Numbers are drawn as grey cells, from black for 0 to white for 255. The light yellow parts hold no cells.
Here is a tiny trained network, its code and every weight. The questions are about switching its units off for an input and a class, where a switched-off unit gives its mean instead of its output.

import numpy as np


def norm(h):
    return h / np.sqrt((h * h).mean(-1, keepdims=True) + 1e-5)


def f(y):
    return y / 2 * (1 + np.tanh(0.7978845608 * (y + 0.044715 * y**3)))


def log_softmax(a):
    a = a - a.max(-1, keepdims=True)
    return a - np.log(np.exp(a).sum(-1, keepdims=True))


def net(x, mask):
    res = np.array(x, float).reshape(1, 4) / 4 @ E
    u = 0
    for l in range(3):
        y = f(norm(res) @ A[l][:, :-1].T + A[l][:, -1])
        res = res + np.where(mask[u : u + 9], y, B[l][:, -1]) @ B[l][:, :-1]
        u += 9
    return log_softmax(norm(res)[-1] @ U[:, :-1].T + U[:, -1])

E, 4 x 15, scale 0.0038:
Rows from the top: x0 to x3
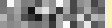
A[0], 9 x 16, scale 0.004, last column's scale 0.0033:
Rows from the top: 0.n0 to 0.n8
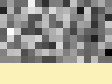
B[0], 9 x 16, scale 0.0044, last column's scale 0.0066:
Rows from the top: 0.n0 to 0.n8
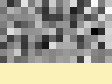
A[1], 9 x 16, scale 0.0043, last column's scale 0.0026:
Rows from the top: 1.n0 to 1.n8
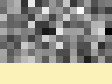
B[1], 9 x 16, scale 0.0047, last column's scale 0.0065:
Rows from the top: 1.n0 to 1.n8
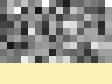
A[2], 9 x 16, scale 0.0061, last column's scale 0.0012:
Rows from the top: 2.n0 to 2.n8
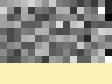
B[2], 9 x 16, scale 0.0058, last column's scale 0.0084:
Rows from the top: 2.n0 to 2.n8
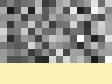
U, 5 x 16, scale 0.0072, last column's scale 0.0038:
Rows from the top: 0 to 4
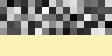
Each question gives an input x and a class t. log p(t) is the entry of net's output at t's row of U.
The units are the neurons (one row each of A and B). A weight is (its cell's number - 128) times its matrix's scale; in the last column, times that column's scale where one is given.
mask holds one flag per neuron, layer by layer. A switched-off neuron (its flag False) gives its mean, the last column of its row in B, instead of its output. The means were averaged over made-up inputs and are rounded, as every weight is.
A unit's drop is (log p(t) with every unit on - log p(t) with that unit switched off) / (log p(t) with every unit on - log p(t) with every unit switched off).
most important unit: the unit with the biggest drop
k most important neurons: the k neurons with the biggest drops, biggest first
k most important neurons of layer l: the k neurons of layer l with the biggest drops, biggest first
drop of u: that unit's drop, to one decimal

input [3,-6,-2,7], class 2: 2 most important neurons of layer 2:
(2.n8 2.n5)
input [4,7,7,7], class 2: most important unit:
0.n4
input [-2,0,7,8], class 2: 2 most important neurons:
(0.n0 2.n8)
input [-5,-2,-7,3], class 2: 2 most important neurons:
(0.n1 0.n6)
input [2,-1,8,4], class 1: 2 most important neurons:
(0.n1 0.n5)
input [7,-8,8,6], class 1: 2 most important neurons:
(0.n4 0.n0)
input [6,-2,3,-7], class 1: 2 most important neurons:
(0.n4 1.n1)
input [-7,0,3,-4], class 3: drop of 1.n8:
-0.1
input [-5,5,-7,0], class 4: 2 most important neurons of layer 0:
(0.n4 0.n6)
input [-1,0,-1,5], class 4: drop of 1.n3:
0.1
